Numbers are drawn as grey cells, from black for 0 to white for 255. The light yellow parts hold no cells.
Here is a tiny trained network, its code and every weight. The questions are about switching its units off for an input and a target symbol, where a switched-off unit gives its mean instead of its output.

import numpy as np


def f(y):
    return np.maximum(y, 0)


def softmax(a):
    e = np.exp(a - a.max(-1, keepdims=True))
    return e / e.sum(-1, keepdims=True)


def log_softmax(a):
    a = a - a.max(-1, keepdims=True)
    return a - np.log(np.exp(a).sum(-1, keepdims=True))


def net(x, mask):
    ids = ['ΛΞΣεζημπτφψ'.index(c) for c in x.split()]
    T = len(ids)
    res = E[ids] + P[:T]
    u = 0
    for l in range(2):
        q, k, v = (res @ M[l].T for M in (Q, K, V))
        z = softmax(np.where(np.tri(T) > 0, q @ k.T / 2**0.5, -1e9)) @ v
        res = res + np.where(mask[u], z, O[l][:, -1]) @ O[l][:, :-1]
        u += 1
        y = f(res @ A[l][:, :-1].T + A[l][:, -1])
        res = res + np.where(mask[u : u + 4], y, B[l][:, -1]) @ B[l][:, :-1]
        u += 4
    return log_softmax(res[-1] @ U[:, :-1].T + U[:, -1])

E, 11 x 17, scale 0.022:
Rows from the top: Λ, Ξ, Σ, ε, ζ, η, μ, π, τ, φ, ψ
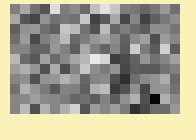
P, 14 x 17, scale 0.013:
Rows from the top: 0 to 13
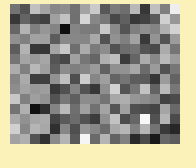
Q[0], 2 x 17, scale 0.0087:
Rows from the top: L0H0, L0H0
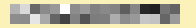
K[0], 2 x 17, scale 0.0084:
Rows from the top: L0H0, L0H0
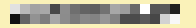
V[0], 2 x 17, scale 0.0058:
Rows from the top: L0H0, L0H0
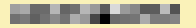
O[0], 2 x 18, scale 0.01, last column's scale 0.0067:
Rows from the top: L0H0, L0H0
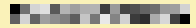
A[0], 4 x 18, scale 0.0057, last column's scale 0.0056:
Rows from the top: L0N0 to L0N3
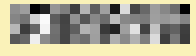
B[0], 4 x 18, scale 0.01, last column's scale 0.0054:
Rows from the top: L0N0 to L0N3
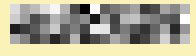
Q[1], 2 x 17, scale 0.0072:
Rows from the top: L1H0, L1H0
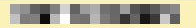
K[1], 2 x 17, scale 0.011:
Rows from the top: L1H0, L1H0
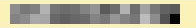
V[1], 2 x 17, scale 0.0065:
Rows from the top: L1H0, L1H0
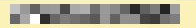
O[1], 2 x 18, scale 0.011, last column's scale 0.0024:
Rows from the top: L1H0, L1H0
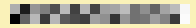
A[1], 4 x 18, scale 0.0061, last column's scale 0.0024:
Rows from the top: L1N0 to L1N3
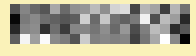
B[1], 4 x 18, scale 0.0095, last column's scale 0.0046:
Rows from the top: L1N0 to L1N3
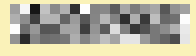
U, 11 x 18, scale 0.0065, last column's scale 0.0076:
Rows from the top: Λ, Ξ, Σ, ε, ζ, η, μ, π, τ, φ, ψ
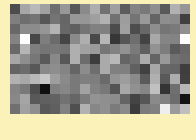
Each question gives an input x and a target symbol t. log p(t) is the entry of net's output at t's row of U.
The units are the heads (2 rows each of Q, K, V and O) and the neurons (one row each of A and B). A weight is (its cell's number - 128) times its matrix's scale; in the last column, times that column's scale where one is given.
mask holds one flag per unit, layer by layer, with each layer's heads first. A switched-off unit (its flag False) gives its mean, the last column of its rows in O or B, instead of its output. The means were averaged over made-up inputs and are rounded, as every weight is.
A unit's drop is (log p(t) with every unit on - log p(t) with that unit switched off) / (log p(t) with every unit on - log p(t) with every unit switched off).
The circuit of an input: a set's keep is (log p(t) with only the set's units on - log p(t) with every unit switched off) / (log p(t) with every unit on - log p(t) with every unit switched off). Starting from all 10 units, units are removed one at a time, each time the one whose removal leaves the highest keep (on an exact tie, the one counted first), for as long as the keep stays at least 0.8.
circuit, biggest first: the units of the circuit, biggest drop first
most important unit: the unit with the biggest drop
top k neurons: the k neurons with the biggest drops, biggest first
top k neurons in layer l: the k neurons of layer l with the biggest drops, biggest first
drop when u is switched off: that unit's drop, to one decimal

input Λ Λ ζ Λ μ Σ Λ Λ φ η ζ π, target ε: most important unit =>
L0N0
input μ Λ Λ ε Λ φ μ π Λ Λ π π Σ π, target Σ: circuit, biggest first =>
L0N0; L0H0; L1H0
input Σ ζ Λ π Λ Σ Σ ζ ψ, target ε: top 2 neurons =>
L0N1; L0N0
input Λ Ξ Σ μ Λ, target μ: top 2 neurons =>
L1N1; L1N3
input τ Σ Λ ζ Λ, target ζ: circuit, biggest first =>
L0H0; L1H0; L1N3
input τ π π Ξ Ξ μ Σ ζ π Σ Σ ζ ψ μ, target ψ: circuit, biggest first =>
L1H0; L0N1
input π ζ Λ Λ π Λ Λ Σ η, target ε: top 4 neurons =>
L0N0; L1N3; L1N2; L0N1
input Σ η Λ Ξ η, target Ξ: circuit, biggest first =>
L1N3; L0H0; L1H0
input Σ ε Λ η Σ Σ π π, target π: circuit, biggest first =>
L0N0; L0H0; L1H0
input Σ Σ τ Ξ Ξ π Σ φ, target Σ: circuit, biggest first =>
L0H0; L0N0; L1H0
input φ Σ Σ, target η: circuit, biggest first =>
L1N2; L1H0; L0H0
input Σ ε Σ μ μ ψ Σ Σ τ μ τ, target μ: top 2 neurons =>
L1N1; L1N3
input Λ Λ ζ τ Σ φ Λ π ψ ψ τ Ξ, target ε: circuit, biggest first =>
L0H0; L0N0; L1H0
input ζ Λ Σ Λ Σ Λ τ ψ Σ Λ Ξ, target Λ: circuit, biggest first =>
L0H0
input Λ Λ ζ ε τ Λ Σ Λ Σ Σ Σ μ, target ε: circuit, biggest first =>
L1N1; L0N0; L0H0
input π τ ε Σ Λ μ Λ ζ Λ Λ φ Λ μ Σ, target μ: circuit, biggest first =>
L1N1; L1H0; L0H0; L1N3
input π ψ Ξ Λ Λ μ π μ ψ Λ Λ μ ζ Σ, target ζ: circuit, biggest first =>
L0H0; L1H0; L1N3
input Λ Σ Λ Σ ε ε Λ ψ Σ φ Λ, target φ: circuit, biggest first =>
L1N2; L1H0
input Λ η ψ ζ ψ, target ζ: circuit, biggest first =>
L0H0; L1N3; L1H0
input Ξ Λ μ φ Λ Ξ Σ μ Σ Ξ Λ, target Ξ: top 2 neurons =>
L1N3; L0N0
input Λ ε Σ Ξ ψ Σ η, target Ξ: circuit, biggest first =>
L0N2; L0H0; L1H0
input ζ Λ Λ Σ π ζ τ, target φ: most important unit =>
L1N2
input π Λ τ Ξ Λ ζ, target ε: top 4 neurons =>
L1N1; L0N1; L0N0; L0N3
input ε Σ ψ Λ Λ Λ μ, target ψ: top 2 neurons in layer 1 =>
L1N1; L1N3
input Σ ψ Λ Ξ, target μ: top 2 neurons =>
L0N2; L1N3
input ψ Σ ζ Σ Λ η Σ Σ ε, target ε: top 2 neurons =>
L1N1; L0N0
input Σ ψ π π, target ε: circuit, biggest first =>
L0H0
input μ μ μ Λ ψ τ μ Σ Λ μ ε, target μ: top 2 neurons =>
L1N1; L1N3
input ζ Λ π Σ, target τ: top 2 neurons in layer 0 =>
L0N3; L0N0
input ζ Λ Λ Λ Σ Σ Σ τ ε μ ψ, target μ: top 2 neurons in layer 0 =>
L0N0; L0N3
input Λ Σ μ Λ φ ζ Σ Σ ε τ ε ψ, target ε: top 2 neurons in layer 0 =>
L0N1; L0N0
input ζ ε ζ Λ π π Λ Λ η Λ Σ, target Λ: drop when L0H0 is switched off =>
0.7
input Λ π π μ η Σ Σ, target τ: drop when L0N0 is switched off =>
0.1
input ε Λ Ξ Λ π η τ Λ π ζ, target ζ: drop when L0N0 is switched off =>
-0.1
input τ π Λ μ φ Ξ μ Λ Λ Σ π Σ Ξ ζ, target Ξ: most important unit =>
L1N3
